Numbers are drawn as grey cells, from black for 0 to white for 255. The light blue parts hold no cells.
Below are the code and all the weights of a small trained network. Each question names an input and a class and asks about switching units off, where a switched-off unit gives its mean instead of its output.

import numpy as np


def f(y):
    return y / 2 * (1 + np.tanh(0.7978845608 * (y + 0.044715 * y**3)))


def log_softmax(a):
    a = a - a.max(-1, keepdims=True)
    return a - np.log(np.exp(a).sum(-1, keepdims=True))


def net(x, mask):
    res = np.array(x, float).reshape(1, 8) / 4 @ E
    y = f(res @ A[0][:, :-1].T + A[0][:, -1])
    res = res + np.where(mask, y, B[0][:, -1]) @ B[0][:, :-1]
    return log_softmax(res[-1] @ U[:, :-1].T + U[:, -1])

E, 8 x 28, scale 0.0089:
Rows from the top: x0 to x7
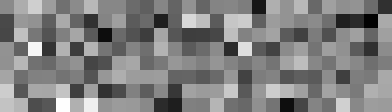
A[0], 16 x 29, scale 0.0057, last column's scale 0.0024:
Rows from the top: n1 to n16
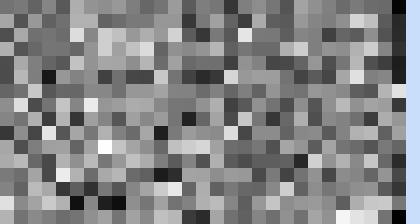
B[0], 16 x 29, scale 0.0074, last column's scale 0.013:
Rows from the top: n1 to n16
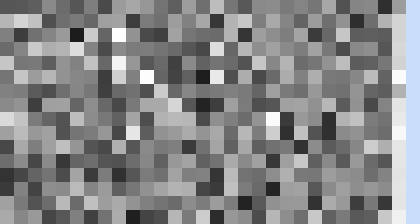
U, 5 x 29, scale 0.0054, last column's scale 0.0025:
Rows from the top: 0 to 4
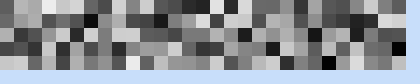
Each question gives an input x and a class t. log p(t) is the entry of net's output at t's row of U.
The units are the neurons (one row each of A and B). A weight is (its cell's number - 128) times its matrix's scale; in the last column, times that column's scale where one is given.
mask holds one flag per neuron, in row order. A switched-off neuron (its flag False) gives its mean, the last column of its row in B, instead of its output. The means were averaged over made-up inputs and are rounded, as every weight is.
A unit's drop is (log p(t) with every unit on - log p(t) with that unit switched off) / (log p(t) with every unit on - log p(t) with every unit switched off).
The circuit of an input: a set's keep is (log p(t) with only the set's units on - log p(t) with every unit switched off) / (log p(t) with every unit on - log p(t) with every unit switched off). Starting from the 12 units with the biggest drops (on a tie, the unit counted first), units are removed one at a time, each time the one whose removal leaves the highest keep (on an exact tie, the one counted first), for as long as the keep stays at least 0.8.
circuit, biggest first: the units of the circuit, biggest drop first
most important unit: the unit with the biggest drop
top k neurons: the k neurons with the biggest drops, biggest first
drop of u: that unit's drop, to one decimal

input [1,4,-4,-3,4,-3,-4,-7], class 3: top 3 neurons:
n14, n16, n2
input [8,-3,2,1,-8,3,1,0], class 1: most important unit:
n4
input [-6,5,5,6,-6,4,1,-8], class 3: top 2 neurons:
n14, n10
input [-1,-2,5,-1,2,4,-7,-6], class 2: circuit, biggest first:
n3, n5
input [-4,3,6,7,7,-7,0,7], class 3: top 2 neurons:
n13, n10
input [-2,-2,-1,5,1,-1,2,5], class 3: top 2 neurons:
n8, n10
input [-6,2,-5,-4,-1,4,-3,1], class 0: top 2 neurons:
n11, n9
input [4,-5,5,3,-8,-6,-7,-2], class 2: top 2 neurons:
n3, n5
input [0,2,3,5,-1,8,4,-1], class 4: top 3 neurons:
n9, n3, n5
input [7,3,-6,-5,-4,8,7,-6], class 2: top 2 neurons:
n15, n6
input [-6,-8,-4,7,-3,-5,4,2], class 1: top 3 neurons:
n16, n2, n10
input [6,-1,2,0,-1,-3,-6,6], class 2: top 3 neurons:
n5, n3, n14
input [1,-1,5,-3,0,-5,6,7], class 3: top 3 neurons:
n8, n12, n13
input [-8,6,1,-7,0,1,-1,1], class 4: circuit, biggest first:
n10
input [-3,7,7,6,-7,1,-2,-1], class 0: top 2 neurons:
n6, n16
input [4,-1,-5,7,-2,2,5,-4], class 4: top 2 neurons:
n9, n6
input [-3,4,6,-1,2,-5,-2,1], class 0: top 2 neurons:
n6, n16
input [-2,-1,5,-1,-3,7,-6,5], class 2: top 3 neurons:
n3, n5, n11
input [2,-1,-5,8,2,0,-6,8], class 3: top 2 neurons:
n8, n12
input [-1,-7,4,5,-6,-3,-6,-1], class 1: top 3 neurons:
n16, n2, n15
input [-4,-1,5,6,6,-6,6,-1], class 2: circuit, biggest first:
n15
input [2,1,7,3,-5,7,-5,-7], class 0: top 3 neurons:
n6, n13, n12
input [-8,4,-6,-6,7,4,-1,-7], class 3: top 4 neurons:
n14, n6, n9, n16
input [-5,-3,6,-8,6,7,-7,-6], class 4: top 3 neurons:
n10, n15, n11
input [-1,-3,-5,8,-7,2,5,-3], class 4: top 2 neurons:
n9, n6
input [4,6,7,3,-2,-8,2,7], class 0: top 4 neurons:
n6, n16, n14, n2
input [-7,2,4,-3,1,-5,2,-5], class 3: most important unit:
n11
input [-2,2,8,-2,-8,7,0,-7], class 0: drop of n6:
1.2
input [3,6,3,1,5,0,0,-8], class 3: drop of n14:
0.4
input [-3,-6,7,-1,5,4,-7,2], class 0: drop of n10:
0.0
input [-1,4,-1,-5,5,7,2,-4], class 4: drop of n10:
0.4
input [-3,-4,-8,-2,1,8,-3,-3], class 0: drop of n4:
0.1
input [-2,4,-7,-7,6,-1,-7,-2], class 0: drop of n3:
-0.1
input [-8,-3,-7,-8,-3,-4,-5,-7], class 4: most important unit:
n10
